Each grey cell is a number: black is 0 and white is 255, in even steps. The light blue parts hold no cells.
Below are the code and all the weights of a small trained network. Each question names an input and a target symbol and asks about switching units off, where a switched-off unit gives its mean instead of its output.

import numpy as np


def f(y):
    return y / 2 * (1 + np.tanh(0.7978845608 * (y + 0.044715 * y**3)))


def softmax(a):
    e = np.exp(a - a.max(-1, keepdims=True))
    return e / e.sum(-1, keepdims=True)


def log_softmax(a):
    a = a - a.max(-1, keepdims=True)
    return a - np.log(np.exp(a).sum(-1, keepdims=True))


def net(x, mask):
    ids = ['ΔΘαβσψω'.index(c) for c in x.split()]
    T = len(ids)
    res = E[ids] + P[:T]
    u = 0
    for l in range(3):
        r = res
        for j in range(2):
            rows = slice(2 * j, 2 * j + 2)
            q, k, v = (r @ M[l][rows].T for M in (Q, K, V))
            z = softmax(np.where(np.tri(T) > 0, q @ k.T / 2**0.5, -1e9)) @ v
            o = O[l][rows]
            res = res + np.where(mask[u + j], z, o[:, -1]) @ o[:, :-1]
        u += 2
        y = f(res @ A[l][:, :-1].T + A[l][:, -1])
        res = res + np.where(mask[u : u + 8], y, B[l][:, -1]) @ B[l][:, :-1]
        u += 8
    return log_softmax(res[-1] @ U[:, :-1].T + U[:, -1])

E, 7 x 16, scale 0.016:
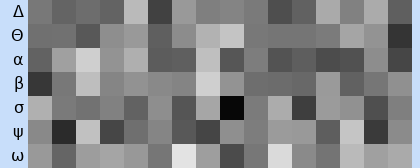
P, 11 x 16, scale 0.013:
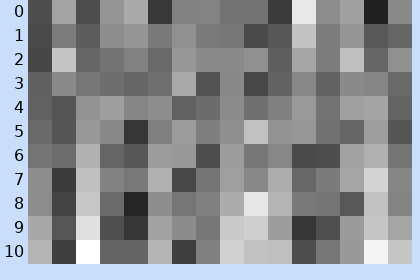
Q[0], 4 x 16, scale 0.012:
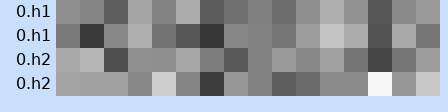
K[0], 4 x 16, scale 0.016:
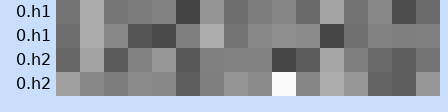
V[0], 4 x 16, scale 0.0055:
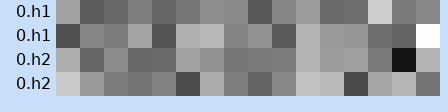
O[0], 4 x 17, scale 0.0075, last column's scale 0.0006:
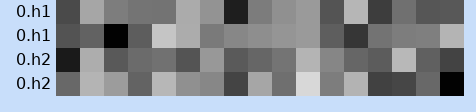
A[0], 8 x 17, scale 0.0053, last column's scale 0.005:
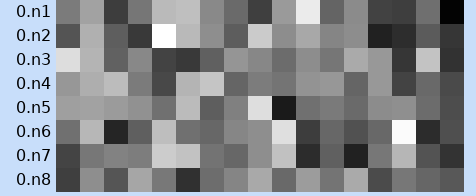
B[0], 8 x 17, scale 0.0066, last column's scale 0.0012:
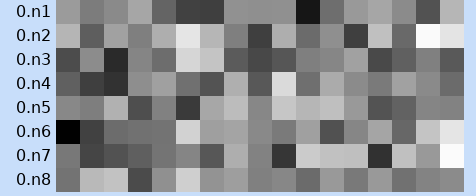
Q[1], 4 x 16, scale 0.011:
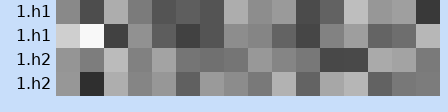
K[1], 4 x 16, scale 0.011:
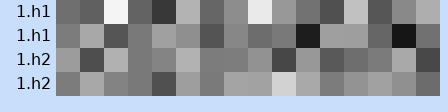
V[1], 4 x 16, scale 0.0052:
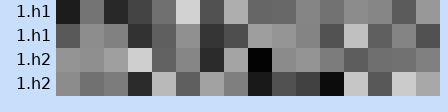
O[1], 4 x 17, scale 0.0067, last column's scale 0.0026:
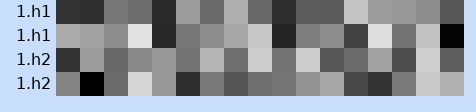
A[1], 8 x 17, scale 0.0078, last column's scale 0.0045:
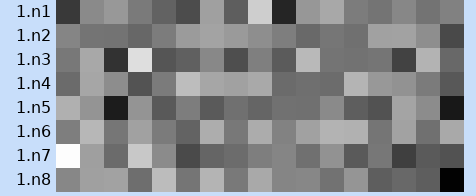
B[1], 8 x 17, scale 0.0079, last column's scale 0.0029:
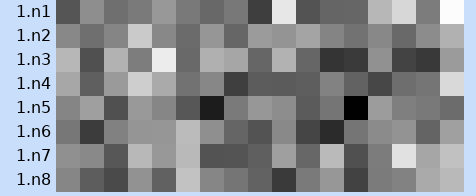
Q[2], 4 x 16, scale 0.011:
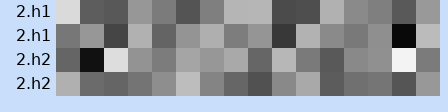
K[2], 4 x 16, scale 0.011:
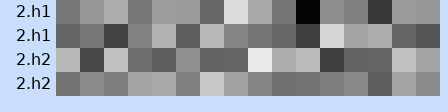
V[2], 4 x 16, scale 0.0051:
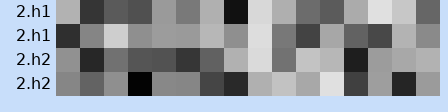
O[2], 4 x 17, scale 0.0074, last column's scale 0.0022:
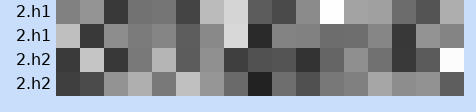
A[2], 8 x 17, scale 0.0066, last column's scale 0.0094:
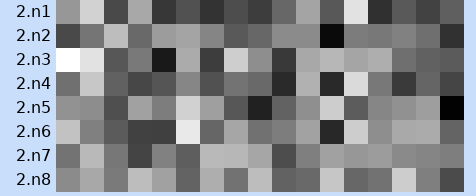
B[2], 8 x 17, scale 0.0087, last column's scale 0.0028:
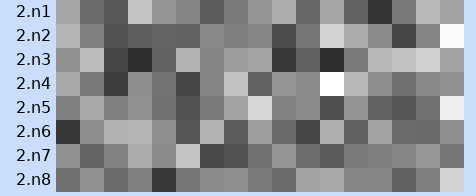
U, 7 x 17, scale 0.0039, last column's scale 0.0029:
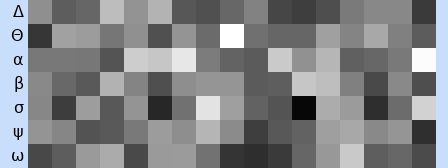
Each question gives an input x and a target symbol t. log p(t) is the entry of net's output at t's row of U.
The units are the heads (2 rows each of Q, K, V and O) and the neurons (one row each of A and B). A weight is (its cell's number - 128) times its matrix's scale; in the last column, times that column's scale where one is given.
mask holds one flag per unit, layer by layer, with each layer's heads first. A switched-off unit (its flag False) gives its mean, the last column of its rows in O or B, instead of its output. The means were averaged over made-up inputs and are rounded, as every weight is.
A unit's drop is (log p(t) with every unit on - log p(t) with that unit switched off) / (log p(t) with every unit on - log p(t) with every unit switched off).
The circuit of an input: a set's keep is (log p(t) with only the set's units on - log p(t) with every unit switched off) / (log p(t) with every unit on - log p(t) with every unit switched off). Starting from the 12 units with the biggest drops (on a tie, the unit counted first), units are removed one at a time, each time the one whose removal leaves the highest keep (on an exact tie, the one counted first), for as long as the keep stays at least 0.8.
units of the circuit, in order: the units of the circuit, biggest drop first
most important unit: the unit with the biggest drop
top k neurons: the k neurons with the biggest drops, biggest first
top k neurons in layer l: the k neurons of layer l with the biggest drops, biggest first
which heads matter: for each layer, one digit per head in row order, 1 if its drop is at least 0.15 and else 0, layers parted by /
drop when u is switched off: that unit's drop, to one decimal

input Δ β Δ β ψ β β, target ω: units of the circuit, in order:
2.h2, 1.h1
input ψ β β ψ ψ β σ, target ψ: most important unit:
2.n3
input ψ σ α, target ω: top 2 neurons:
0.n6, 2.n2
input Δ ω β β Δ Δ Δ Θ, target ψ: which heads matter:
11 / 11 / 10
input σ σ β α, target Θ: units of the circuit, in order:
2.h1, 2.h2
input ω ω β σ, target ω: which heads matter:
11 / 10 / 01
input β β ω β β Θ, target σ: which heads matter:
01 / 00 / 11
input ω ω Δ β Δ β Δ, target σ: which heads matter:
00 / 00 / 10
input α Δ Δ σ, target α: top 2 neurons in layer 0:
0.n3, 0.n1
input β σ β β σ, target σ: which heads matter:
10 / 11 / 01
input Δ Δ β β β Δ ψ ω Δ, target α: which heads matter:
01 / 00 / 00
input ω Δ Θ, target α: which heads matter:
01 / 10 / 00
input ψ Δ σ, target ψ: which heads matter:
00 / 11 / 01
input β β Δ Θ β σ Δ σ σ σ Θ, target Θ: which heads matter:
00 / 10 / 11
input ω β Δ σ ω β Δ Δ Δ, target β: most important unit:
1.h1
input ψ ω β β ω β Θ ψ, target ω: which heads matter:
00 / 00 / 01
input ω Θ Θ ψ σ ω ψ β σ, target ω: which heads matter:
01 / 10 / 01
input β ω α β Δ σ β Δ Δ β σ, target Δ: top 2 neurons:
0.n6, 2.n1
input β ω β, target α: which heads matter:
10 / 10 / 00
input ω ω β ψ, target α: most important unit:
0.n2
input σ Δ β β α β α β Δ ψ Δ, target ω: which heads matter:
00 / 00 / 01
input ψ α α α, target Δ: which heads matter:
11 / 10 / 10
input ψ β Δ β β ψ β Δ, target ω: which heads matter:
01 / 10 / 01
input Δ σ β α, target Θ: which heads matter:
00 / 00 / 11
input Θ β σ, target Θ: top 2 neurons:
2.n6, 1.n6
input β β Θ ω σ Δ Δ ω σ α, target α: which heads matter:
10 / 00 / 00
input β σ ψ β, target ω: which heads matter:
00 / 00 / 01
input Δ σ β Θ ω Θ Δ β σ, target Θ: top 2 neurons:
2.n6, 1.n4
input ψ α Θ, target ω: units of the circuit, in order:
2.h2
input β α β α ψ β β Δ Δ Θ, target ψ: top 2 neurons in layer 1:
1.n7, 1.n6
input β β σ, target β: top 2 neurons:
2.n4, 2.n1
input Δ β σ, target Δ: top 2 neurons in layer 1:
1.n7, 1.n5
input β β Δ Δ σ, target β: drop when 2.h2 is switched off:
0.2
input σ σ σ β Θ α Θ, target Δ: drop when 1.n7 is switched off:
0.5
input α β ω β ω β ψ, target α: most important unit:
0.h1
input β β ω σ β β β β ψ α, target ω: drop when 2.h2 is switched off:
0.6
